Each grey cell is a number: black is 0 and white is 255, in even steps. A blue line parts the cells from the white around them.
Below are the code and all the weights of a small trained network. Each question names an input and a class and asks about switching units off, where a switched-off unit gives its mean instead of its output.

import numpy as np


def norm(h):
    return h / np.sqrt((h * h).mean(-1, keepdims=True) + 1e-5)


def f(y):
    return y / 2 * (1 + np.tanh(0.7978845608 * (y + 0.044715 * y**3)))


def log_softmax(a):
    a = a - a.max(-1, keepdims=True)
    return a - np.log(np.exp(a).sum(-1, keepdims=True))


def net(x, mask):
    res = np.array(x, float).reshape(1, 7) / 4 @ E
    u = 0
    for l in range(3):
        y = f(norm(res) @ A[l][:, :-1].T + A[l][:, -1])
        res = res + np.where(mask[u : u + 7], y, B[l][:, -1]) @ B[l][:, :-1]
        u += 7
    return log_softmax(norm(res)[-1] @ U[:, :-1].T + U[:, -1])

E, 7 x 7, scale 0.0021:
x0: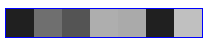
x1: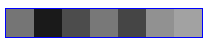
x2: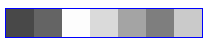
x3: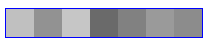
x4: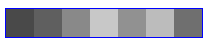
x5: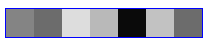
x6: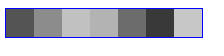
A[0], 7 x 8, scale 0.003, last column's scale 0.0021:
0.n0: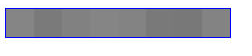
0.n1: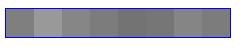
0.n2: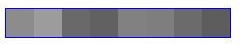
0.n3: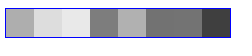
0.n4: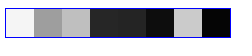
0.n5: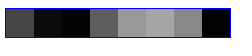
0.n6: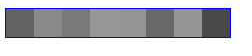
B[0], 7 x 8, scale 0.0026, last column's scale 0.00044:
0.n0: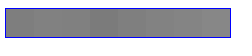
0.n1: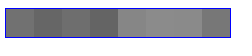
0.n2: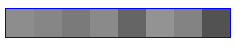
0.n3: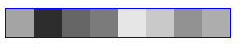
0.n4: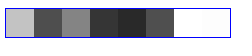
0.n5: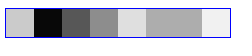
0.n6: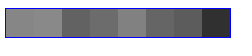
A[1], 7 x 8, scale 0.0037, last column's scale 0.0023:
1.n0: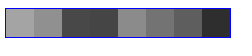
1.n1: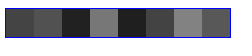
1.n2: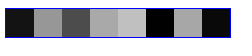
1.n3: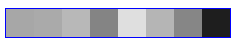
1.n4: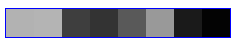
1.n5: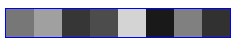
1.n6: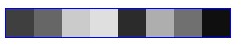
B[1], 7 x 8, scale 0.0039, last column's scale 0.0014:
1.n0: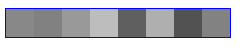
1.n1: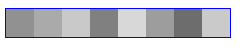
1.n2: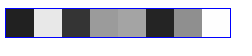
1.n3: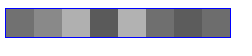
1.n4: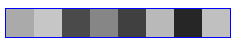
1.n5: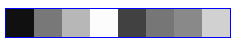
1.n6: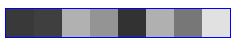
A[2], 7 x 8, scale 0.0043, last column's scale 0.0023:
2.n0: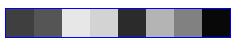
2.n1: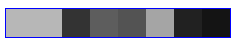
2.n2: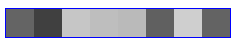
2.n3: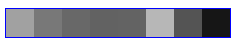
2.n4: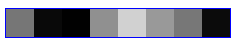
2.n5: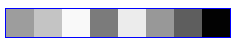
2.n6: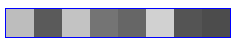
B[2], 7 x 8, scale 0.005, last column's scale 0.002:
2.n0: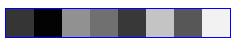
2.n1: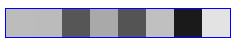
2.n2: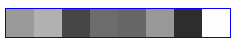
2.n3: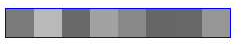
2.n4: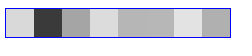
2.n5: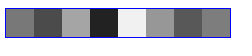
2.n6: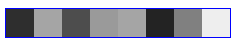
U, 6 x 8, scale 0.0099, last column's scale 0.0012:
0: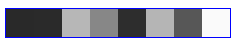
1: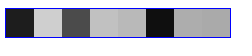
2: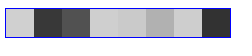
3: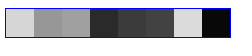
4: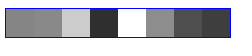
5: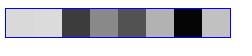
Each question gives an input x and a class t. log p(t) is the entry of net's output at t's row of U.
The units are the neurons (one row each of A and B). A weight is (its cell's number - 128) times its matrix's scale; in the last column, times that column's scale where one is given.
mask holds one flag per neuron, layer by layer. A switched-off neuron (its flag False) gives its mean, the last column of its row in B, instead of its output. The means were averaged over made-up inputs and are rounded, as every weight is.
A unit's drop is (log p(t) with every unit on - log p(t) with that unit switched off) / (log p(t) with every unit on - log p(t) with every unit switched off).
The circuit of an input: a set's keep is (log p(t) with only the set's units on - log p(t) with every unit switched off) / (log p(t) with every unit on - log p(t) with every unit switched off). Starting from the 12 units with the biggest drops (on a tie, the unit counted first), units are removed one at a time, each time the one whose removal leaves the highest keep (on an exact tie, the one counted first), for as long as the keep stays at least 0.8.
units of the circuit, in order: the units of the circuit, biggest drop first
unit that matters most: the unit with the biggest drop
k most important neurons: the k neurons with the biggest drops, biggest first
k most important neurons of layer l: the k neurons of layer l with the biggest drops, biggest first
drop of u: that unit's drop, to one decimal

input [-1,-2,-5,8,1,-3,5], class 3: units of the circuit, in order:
[0.n4]
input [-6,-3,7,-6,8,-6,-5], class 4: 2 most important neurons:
[2.n5; 1.n3]
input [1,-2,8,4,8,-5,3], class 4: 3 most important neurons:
[2.n5; 2.n6; 1.n5]
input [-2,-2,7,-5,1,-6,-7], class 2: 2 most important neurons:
[2.n4; 1.n1]
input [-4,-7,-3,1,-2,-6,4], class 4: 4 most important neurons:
[2.n5; 0.n3; 1.n3; 1.n5]
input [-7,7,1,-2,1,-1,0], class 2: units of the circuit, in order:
[0.n5; 2.n4]
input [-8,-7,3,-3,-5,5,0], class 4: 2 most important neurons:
[2.n5; 0.n3]
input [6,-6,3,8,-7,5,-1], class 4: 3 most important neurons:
[2.n5; 0.n3; 1.n3]
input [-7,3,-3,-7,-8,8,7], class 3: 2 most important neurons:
[0.n4; 1.n5]
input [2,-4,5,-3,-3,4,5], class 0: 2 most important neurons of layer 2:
[2.n0; 2.n6]
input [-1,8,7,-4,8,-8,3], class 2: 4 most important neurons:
[2.n4; 0.n5; 2.n6; 1.n5]
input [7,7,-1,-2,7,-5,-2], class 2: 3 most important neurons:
[0.n5; 2.n4; 2.n6]
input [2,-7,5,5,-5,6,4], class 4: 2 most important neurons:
[2.n5; 1.n5]
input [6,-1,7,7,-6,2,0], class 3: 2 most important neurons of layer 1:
[1.n1; 1.n5]
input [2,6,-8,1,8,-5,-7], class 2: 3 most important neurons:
[2.n4; 0.n5; 2.n2]
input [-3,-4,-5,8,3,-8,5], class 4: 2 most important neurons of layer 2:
[2.n5; 2.n2]
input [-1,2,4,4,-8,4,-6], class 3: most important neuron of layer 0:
[0.n4]
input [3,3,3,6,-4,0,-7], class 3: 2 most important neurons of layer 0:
[0.n4; 0.n3]
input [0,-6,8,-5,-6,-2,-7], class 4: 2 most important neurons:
[2.n5; 0.n3]
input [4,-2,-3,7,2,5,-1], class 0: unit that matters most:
2.n0
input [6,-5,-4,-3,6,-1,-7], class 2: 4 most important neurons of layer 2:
[2.n4; 2.n6; 2.n2; 2.n3]
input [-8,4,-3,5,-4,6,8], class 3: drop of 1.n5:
0.5
